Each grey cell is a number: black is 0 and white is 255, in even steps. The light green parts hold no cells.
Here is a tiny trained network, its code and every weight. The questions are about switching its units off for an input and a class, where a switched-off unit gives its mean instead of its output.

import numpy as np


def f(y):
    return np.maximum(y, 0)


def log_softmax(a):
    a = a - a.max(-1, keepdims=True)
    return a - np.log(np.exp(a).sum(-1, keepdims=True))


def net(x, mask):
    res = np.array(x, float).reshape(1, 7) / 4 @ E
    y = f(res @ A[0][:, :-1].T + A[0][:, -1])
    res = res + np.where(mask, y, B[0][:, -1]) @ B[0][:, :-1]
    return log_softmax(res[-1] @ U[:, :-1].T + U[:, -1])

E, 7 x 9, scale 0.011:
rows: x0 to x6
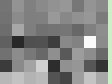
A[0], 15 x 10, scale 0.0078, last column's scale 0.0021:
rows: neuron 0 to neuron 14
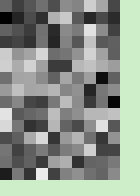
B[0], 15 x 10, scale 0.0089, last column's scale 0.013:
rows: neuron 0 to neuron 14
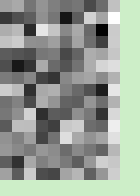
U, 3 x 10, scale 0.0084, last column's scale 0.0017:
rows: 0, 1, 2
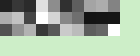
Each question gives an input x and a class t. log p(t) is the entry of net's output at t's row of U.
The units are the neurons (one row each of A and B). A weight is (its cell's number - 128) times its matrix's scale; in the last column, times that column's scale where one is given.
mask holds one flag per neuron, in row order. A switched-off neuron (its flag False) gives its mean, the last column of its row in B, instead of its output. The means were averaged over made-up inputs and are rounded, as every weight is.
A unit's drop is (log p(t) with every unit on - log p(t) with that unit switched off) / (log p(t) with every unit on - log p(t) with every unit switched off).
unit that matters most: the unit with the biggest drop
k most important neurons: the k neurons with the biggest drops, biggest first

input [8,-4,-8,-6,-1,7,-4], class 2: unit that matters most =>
neuron 11
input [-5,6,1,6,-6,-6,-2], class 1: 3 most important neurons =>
neuron 2; neuron 0; neuron 11
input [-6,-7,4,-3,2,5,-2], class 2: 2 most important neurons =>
neuron 2; neuron 11
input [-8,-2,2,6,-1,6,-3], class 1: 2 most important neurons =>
neuron 2; neuron 3
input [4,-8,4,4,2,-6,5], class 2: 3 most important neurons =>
neuron 10; neuron 1; neuron 9
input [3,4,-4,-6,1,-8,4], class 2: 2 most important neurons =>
neuron 10; neuron 9
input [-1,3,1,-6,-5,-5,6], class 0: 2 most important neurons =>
neuron 5; neuron 4
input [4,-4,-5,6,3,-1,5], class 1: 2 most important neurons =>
neuron 2; neuron 1
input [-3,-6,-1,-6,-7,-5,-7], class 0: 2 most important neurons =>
neuron 1; neuron 13
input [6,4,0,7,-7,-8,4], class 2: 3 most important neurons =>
neuron 10; neuron 9; neuron 7
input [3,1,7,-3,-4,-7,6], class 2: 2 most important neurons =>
neuron 10; neuron 1
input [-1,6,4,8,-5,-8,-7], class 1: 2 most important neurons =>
neuron 2; neuron 3
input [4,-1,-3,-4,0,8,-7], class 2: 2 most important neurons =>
neuron 11; neuron 14
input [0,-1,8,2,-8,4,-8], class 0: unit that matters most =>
neuron 1
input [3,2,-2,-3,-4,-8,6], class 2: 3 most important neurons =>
neuron 10; neuron 9; neuron 1
